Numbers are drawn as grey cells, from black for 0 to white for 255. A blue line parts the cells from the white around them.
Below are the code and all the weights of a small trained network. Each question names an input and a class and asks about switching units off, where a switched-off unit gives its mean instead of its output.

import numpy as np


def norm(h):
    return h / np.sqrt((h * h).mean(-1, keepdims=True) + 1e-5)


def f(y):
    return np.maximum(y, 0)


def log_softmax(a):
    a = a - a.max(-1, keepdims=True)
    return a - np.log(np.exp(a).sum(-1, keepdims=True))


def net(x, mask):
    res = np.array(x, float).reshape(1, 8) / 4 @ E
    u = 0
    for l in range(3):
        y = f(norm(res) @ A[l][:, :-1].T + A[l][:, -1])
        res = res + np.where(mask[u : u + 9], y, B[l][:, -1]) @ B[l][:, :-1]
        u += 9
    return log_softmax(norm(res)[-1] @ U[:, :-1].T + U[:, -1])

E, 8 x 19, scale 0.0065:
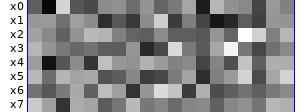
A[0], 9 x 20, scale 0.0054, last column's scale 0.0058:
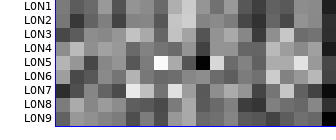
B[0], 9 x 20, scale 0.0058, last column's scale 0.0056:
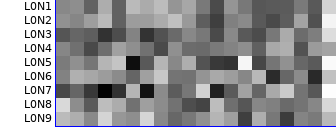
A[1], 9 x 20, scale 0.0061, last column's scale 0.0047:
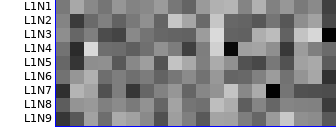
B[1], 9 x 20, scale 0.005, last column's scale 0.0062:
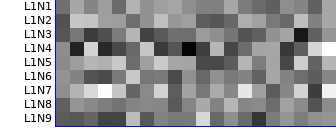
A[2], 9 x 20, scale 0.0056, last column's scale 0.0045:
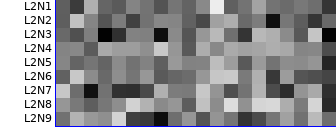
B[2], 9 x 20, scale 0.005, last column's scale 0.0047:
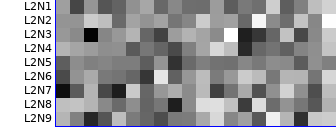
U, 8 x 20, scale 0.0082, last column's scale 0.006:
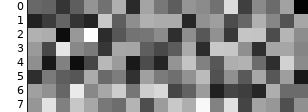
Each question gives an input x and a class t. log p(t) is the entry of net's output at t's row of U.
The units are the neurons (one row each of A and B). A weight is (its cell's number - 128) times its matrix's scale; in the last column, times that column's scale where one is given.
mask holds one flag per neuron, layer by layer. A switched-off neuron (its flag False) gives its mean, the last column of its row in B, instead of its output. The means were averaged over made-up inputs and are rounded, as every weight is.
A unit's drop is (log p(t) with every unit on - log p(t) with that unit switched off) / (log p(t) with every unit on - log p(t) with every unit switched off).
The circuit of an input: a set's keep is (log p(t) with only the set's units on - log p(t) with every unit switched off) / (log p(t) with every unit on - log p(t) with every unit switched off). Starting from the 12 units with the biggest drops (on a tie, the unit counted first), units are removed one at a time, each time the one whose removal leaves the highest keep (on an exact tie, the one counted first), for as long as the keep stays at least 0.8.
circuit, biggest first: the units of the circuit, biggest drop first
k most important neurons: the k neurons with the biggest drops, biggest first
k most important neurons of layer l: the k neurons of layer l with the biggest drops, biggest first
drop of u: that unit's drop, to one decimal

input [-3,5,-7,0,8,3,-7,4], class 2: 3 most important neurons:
L0N5, L0N6, L1N7
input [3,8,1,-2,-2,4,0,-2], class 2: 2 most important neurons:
L2N9, L0N8
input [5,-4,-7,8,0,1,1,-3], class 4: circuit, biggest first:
L1N4, L2N3
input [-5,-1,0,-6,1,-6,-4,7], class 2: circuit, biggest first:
L0N5
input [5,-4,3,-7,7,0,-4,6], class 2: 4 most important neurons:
L0N5, L2N7, L2N2, L2N6
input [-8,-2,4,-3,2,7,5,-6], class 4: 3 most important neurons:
L0N5, L1N7, L2N8
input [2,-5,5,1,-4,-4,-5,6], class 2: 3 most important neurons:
L0N5, L0N6, L1N7
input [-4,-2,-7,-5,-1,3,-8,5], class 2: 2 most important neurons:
L0N5, L0N6
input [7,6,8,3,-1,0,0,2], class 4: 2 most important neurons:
L1N4, L1N7
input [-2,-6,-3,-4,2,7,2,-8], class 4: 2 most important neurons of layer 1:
L1N7, L1N5
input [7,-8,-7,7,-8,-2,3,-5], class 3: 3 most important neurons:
L1N4, L1N7, L2N1
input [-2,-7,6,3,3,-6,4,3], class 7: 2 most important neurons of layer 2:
L2N8, L2N4
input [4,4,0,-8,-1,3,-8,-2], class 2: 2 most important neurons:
L0N5, L2N9
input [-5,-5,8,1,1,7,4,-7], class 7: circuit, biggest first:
L0N6
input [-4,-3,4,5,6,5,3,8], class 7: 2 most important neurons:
L0N6, L1N4
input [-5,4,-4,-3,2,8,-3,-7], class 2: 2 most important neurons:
L2N9, L0N4
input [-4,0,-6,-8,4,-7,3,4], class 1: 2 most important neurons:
L0N7, L0N3
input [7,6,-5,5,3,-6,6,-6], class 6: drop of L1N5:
0.2
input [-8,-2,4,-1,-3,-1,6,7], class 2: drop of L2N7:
0.1
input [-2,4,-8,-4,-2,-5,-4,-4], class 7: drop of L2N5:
0.0
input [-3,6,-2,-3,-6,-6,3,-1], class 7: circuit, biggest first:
L2N2
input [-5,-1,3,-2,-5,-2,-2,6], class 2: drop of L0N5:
0.1
